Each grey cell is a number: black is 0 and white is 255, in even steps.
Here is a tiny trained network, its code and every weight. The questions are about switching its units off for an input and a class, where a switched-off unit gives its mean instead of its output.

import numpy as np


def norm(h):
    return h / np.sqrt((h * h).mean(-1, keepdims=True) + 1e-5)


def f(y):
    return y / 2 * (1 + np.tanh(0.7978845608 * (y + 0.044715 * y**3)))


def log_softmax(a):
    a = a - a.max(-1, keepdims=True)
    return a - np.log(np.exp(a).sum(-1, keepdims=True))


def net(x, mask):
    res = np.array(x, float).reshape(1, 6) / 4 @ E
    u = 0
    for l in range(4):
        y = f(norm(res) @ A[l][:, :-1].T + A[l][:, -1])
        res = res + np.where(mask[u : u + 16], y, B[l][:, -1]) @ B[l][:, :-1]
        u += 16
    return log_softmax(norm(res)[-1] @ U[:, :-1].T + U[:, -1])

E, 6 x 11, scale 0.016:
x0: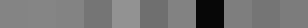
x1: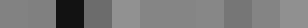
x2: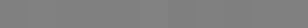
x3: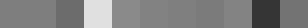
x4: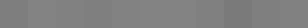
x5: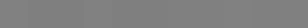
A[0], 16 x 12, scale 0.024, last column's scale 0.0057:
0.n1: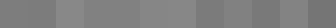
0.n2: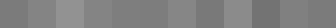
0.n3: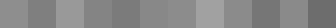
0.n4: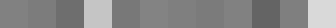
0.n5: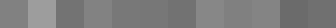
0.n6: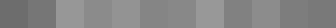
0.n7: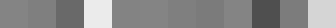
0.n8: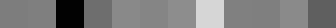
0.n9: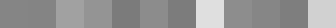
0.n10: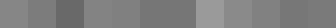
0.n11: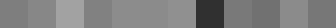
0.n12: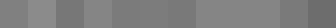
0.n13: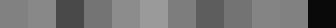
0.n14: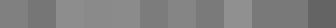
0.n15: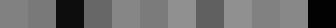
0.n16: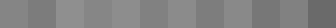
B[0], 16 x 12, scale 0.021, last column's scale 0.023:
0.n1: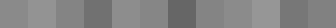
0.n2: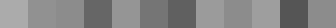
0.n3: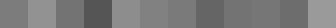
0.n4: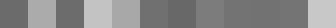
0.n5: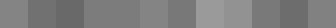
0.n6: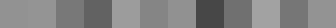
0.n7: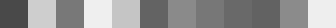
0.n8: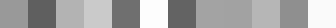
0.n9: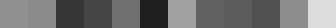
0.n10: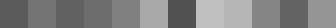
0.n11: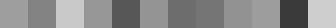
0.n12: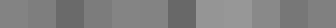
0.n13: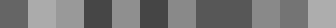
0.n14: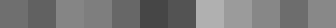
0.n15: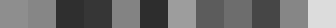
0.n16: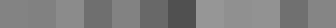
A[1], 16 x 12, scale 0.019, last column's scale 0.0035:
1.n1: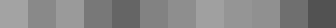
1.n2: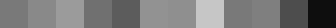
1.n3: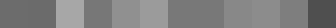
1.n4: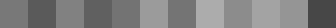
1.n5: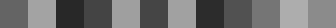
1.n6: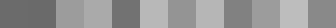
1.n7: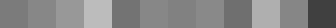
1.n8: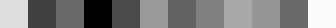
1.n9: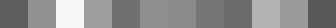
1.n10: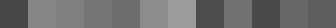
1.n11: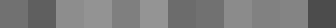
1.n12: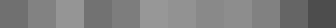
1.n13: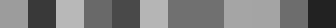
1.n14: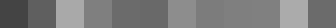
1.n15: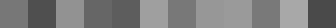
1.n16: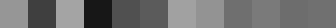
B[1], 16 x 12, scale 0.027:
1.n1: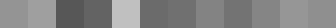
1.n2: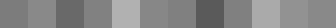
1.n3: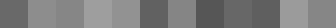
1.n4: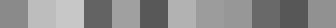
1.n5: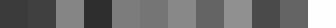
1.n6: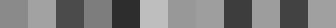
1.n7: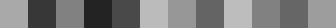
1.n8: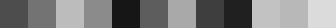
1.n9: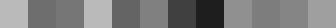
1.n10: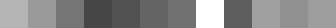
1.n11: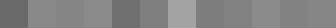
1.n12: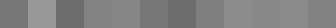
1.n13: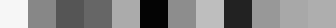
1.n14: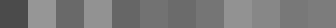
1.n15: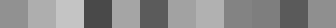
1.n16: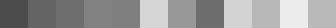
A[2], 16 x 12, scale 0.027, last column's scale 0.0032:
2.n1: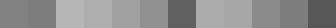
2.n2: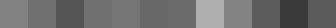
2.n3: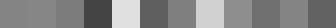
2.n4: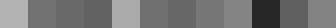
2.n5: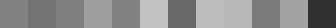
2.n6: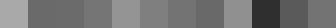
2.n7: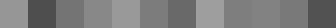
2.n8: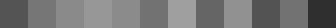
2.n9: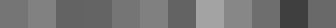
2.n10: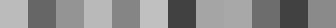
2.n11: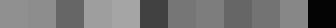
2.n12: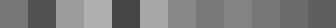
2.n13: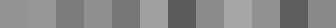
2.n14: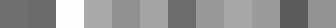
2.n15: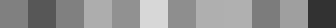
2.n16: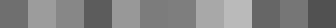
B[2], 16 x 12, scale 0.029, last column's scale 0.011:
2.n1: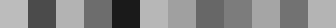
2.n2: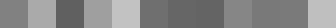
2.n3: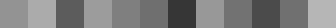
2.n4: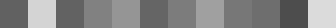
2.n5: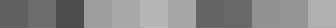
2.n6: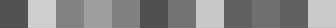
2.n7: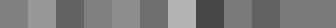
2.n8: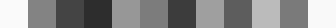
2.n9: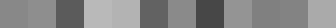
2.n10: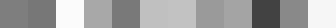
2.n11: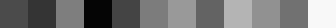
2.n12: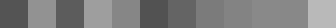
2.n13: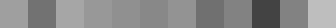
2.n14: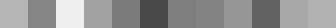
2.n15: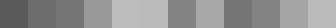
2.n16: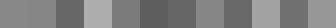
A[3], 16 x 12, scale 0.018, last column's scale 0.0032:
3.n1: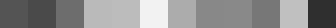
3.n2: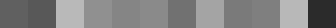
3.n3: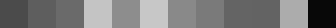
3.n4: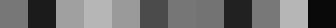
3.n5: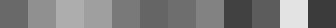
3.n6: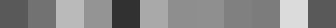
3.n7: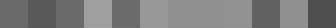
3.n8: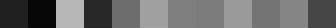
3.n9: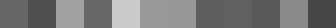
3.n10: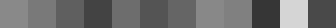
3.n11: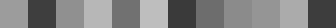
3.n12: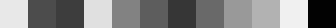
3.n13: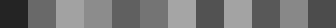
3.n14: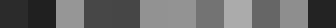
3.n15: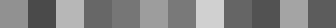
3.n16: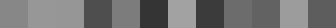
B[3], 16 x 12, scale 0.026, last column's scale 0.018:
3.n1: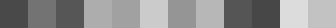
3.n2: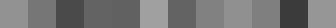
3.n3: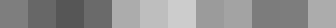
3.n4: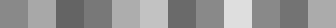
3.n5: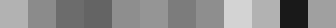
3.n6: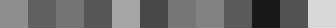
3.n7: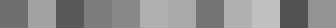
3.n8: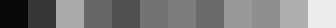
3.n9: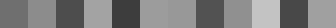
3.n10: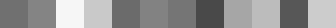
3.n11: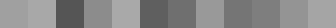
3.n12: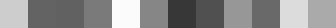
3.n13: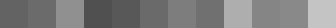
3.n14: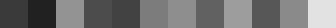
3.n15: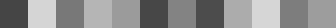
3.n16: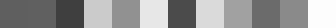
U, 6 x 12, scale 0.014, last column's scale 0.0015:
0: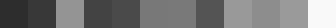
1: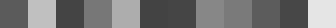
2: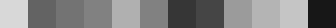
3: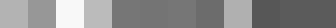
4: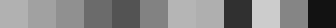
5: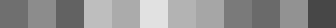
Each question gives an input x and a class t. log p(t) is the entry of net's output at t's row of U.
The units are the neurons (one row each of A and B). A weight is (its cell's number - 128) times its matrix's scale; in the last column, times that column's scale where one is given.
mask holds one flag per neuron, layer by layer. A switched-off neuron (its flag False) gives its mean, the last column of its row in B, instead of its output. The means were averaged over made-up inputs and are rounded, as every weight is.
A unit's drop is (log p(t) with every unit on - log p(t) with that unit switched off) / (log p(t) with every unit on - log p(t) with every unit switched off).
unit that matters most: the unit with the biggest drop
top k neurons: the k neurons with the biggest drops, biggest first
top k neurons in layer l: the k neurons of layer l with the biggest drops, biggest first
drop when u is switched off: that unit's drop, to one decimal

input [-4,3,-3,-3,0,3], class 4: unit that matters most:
0.n8
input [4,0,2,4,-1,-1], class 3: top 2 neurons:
0.n9, 0.n11
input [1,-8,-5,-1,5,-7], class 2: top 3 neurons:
0.n7, 0.n15, 1.n5
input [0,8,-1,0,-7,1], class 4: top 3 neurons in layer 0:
0.n8, 0.n9, 0.n7
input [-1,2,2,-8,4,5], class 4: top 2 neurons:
0.n7, 0.n9
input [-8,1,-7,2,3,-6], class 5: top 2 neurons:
0.n8, 0.n15
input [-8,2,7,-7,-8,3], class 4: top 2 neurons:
0.n8, 0.n7
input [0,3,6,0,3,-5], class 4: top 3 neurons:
0.n8, 0.n9, 0.n7
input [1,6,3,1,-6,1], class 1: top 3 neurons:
0.n15, 1.n8, 0.n13
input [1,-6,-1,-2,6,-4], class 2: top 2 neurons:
0.n7, 0.n15
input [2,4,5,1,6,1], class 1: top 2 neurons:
0.n15, 1.n8
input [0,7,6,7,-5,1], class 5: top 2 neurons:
0.n8, 0.n9
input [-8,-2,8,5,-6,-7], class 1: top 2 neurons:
0.n9, 1.n8
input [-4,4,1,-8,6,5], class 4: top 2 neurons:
0.n8, 0.n7
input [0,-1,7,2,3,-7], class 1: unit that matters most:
0.n8
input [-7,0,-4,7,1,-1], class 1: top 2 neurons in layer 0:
0.n9, 0.n11
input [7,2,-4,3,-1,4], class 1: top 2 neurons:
0.n8, 1.n8
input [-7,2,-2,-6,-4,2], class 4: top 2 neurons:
0.n8, 0.n7
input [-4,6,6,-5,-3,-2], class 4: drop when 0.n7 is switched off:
0.7
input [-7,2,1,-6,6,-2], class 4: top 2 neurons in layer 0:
0.n8, 0.n7
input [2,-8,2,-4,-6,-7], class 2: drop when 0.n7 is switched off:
0.9
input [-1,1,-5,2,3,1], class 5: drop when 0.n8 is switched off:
1.3
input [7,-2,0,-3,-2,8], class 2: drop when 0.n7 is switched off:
0.9
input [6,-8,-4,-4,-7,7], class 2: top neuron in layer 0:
0.n7
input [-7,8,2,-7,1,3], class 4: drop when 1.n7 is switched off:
0.0
